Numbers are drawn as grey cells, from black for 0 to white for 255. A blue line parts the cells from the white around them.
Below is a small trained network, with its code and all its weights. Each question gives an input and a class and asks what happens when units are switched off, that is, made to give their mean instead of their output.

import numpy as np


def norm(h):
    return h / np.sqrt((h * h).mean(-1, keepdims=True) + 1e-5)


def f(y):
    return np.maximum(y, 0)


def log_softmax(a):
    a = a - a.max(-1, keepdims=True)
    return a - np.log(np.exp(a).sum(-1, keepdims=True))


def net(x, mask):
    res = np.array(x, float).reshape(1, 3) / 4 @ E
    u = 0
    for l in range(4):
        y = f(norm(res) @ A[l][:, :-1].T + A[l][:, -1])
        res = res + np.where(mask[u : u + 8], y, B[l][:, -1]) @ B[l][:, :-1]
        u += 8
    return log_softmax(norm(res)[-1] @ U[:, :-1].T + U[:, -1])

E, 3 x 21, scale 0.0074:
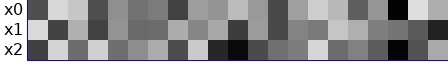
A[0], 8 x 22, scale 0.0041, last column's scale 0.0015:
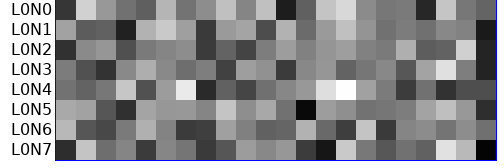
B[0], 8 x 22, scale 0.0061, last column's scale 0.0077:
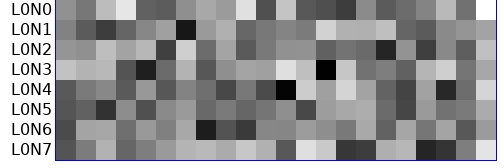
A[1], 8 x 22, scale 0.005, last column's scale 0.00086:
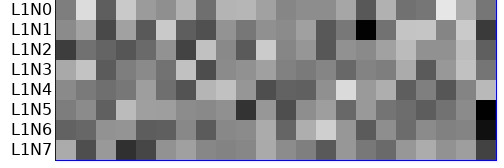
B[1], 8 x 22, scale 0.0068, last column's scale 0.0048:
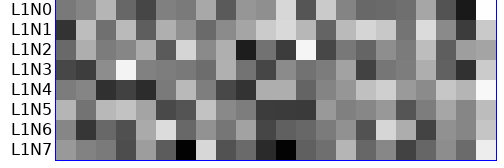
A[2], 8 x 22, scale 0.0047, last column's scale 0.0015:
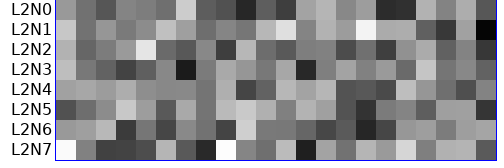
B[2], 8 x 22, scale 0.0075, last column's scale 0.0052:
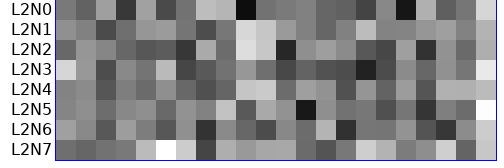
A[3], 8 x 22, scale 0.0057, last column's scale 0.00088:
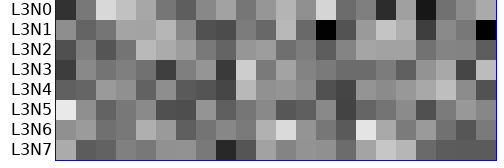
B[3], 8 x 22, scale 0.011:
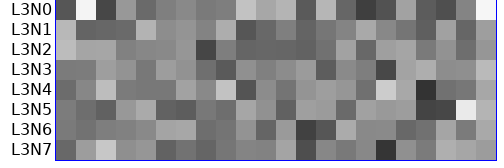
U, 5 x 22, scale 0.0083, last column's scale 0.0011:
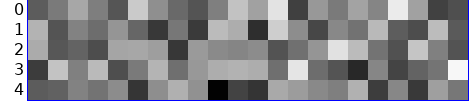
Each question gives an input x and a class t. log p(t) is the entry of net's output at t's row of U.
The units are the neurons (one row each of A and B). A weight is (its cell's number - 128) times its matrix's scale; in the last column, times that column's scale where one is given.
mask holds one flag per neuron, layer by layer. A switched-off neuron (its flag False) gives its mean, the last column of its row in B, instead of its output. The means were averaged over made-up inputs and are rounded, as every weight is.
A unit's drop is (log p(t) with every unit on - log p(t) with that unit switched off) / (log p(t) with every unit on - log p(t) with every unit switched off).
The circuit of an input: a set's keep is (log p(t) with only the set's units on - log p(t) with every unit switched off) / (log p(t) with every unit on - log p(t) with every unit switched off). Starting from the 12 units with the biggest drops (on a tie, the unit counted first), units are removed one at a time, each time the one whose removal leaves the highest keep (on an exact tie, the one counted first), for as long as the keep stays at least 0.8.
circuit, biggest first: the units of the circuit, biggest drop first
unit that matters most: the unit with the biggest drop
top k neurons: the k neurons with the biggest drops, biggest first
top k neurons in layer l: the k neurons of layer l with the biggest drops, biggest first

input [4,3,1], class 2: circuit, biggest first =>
(L0N1 L2N7 L1N4)
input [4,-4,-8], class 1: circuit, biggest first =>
(L1N7 L3N0)
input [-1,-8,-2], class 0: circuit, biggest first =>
(L1N1 L3N0)
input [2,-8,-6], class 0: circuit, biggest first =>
(L0N3 L3N0)
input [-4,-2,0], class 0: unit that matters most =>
L1N1
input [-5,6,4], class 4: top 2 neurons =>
(L0N4 L2N0)
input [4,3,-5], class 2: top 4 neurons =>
(L0N1 L0N5 L0N7 L2N7)
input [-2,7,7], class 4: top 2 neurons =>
(L0N4 L2N0)
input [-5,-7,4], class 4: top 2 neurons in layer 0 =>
(L0N4 L0N0)
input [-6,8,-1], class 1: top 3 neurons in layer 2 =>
(L2N2 L2N3 L2N7)
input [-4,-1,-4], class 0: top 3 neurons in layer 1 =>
(L1N1 L1N5 L1N2)
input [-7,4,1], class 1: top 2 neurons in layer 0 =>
(L0N4 L0N5)
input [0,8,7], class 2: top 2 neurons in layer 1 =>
(L1N4 L1N7)
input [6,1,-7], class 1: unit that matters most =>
L1N7
